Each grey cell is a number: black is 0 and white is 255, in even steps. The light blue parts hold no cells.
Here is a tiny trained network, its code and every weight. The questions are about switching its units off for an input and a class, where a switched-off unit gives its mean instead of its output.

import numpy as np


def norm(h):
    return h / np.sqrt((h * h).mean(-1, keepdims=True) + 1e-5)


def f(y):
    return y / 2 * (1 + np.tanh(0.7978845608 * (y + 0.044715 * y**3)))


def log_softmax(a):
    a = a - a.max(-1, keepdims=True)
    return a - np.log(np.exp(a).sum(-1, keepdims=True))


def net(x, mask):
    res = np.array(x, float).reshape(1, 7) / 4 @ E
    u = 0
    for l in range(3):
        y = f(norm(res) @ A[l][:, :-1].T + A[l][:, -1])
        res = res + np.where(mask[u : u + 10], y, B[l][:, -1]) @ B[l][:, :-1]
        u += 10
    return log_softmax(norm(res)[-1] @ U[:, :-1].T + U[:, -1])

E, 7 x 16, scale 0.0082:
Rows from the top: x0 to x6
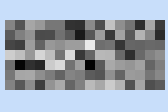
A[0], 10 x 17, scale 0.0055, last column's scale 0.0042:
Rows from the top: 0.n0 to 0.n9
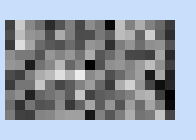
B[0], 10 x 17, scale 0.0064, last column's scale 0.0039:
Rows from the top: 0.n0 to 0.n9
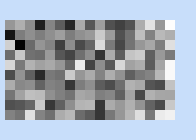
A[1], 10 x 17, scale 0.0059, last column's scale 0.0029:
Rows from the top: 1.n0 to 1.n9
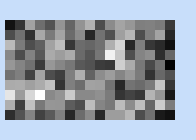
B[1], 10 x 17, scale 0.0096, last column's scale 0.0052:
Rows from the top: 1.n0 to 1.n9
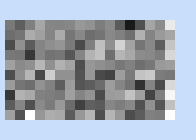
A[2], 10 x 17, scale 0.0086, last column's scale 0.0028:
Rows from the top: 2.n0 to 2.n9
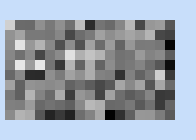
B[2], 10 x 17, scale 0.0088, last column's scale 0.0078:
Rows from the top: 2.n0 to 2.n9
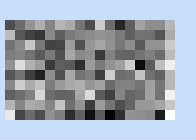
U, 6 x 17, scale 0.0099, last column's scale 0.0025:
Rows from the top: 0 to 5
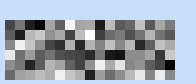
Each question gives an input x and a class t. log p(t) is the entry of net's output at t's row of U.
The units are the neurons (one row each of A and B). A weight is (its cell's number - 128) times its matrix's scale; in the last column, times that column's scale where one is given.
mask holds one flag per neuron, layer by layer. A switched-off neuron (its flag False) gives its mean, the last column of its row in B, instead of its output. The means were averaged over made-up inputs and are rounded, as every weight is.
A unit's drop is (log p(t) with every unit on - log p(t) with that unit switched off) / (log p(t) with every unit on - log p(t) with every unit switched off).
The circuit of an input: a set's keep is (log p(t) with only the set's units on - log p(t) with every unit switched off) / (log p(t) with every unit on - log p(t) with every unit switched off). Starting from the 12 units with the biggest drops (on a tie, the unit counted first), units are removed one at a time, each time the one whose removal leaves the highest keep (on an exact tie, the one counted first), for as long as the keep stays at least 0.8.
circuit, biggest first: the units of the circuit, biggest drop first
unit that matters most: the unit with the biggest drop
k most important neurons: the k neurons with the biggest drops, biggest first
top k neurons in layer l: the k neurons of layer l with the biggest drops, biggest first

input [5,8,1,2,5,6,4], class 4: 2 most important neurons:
(1.n2 1.n3)
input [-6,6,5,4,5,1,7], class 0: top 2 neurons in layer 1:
(1.n9 1.n6)
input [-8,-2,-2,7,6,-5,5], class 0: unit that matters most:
0.n5
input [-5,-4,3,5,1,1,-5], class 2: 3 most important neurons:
(2.n4 1.n7 1.n6)
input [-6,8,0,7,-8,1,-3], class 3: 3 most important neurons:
(2.n9 0.n0 0.n2)
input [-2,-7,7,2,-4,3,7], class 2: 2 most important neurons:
(2.n4 1.n6)
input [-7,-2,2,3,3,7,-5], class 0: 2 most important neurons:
(0.n5 2.n5)
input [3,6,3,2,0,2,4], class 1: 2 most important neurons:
(1.n9 0.n4)
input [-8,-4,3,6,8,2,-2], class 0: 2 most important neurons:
(0.n5 2.n5)
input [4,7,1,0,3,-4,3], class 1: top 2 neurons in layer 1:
(1.n9 1.n0)
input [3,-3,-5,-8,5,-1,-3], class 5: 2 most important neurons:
(0.n4 0.n9)
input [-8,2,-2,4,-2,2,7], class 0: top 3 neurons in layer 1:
(1.n7 1.n9 1.n4)
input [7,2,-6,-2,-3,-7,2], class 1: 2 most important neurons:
(1.n9 2.n7)
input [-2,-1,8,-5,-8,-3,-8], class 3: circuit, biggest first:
(2.n9)
